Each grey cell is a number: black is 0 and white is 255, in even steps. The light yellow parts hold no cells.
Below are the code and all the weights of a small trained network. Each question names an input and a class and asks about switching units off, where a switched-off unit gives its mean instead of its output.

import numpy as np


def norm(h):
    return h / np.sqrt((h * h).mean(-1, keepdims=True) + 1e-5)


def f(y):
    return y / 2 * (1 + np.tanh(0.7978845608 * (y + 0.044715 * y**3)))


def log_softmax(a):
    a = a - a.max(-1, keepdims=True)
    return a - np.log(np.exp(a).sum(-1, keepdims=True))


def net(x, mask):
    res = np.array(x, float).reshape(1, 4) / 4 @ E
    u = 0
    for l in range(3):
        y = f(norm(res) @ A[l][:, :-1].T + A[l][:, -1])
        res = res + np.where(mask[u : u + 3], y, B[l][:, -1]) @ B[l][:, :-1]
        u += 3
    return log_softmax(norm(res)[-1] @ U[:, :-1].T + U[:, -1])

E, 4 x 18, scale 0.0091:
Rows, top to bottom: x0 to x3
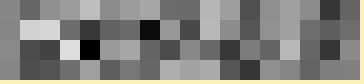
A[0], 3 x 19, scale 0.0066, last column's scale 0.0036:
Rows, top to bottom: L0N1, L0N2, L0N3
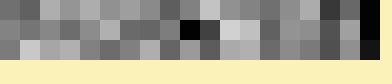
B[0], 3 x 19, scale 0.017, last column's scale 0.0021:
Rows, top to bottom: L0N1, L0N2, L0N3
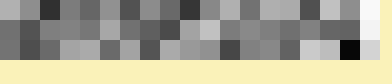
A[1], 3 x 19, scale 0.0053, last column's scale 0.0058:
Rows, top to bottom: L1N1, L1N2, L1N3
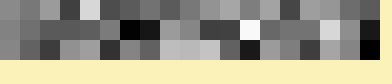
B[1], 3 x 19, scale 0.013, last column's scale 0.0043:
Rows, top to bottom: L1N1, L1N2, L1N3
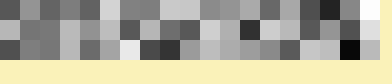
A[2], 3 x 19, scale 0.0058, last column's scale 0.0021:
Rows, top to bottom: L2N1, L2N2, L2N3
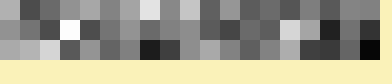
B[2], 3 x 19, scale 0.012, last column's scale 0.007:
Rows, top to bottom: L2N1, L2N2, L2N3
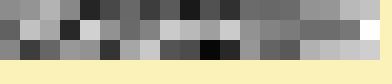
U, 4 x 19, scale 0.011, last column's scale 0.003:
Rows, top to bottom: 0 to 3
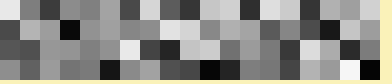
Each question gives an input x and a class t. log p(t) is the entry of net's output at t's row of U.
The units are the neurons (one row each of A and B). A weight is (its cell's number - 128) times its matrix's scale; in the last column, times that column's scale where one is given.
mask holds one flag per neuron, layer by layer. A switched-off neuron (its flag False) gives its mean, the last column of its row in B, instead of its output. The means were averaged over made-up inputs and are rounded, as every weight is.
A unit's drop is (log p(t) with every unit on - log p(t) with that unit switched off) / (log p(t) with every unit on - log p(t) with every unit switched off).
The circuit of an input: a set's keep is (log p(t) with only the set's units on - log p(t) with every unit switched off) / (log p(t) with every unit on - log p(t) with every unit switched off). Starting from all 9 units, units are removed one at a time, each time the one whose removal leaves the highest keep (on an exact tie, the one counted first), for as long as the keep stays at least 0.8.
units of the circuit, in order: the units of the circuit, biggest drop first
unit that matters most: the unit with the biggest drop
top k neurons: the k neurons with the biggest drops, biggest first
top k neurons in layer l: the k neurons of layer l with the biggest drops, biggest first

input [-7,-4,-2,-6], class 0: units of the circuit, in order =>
L1N2
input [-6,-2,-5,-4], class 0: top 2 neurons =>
L1N2, L2N2
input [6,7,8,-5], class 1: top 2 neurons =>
L2N2, L1N2
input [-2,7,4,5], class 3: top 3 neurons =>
L2N3, L0N3, L1N1
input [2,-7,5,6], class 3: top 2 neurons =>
L2N1, L1N1
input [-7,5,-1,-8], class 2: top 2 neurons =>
L0N2, L0N1
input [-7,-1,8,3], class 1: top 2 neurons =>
L2N2, L0N1
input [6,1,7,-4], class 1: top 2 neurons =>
L2N2, L1N2
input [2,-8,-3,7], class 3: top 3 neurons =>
L2N1, L0N3, L0N2
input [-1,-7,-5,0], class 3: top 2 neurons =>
L2N1, L2N2
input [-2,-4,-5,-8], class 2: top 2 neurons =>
L0N3, L2N2
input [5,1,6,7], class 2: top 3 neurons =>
L1N3, L1N1, L1N2
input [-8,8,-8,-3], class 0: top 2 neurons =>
L1N2, L2N2
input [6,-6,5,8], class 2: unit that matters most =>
L1N3
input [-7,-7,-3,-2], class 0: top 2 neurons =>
L1N2, L2N3
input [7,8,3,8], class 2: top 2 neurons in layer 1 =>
L1N3, L1N2
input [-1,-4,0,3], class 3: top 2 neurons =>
L0N3, L2N1
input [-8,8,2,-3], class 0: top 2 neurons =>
L1N2, L2N1
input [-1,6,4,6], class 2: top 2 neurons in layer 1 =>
L1N3, L1N1
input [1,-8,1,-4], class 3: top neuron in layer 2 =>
L2N1
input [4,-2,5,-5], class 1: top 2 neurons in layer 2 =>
L2N2, L2N3
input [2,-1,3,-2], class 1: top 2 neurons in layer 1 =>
L1N2, L1N3
